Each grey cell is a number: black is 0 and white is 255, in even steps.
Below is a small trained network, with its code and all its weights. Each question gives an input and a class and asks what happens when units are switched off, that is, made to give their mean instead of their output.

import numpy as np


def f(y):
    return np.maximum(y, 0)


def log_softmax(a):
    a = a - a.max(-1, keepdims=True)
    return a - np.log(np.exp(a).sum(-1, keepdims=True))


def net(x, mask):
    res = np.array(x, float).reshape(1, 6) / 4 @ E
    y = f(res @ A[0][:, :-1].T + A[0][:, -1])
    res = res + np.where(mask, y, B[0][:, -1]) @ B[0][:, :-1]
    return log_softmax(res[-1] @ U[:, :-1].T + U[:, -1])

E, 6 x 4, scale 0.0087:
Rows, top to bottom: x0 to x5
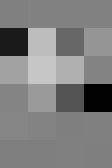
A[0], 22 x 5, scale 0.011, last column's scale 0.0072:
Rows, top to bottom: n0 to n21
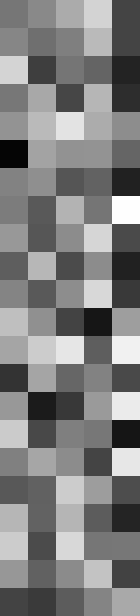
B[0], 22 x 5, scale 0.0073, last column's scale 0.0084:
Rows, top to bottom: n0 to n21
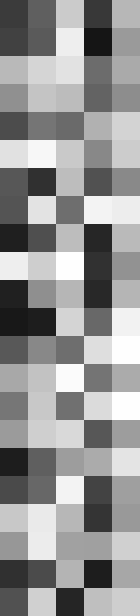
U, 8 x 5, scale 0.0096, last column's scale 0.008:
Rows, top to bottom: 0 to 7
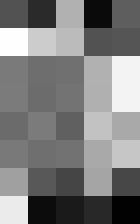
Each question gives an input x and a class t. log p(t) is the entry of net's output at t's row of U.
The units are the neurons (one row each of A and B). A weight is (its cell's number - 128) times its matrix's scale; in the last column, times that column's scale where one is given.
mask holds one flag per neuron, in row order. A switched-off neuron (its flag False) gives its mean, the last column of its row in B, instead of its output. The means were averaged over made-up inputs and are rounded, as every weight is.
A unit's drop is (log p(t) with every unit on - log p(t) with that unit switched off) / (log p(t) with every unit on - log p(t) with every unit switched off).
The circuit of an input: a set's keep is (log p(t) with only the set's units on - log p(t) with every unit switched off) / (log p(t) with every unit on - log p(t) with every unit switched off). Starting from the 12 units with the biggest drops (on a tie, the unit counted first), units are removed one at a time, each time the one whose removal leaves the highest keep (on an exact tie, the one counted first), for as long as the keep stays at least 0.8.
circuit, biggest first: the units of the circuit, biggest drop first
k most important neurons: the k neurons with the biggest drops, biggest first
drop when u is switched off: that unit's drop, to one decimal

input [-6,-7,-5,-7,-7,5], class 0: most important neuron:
n8
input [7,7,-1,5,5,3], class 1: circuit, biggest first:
n5; n9
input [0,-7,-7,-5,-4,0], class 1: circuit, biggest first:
n2; n15
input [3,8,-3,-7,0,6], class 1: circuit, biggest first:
n5; n13
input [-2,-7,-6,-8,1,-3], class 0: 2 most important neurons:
n8; n20
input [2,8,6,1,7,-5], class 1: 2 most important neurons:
n5; n9
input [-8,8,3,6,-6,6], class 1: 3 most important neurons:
n5; n9; n13
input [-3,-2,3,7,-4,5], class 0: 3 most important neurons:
n11; n14; n21
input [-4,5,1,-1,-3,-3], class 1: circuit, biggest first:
n5; n11
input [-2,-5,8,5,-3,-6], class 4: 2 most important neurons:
n12; n16
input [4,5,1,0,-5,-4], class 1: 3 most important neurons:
n5; n11; n13
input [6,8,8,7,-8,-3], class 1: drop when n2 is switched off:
-0.1
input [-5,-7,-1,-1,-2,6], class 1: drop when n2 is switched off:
0.2
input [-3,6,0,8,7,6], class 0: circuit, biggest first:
n11
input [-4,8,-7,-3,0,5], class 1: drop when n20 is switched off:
0.0
